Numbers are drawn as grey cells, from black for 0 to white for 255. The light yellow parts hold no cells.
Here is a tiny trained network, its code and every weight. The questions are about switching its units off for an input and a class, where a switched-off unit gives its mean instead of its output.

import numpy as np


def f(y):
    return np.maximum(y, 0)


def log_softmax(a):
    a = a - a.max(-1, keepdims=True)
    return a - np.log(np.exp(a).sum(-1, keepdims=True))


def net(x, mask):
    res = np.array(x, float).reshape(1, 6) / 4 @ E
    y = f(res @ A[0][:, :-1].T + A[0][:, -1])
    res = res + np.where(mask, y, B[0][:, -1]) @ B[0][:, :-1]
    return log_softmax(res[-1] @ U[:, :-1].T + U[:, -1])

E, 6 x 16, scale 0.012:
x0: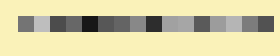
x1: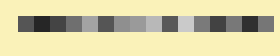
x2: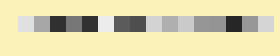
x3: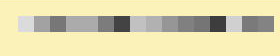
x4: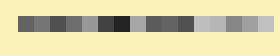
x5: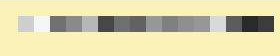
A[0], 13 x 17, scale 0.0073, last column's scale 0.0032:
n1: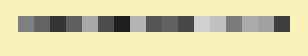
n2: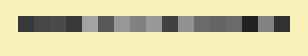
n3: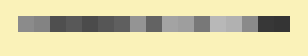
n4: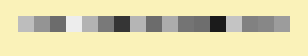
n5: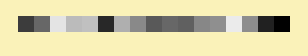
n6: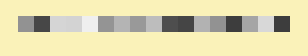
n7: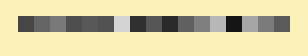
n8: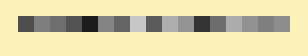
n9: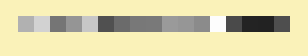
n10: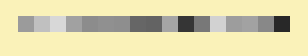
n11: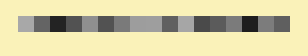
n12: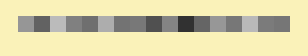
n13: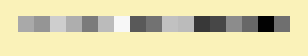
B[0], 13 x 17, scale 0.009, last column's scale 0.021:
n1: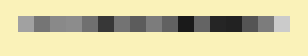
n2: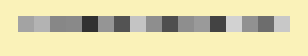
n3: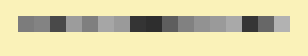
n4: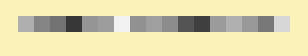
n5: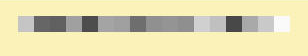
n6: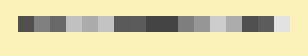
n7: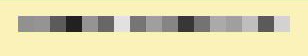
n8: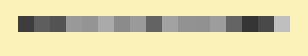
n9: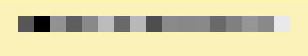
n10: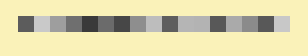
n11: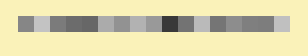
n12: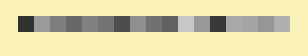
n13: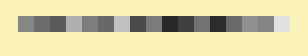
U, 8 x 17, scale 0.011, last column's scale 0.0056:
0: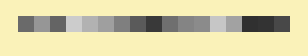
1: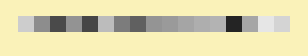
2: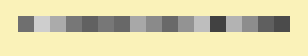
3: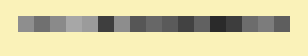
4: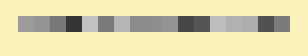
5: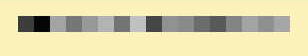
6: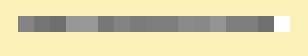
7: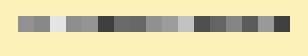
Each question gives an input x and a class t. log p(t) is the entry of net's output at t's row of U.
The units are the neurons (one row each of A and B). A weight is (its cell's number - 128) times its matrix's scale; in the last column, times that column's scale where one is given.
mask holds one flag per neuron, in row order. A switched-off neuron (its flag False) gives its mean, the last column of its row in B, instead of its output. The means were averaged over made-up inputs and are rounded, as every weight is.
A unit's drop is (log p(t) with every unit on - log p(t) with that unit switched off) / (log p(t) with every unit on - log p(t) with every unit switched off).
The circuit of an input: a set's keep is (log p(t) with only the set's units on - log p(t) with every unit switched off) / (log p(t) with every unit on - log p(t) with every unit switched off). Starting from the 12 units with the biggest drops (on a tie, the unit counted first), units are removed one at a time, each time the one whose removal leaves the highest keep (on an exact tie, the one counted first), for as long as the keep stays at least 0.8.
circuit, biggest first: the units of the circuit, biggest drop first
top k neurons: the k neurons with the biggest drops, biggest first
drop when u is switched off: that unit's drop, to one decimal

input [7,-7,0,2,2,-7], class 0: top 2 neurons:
[n8 n9]
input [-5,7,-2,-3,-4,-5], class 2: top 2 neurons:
[n2 n9]
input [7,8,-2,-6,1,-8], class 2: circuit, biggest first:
[n2]
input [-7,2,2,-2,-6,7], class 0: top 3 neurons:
[n6 n1 n12]
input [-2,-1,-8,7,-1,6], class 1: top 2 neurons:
[n5 n7]
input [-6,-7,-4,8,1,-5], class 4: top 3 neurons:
[n4 n2 n9]
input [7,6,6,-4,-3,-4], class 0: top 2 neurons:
[n5 n8]
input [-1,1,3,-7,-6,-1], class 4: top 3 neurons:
[n7 n1 n5]
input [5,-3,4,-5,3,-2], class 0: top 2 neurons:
[n5 n4]
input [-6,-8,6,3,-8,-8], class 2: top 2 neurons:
[n5 n9]
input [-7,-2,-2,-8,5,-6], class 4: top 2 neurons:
[n7 n9]
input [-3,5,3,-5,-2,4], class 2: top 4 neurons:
[n5 n4 n2 n11]
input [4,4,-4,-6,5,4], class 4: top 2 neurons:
[n7 n13]
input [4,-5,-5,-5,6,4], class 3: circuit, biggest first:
[n1]
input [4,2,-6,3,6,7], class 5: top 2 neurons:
[n9 n13]
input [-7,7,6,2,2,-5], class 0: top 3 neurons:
[n6 n5 n9]
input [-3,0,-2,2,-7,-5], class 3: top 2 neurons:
[n13 n9]
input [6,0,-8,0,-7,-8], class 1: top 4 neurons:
[n5 n9 n6 n1]
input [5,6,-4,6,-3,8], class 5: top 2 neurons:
[n9 n7]
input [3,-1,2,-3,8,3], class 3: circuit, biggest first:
[n1]
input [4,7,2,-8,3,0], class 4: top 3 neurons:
[n7 n10 n12]
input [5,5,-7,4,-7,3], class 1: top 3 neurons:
[n5 n1 n6]
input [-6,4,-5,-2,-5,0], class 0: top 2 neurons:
[n6 n1]
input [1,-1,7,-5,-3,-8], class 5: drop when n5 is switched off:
1.5
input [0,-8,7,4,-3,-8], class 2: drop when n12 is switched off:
0.4
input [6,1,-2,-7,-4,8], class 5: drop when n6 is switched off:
0.2
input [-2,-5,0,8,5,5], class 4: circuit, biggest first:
[n4]
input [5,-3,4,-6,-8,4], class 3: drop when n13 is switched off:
0.7
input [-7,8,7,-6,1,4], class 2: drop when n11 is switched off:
0.2
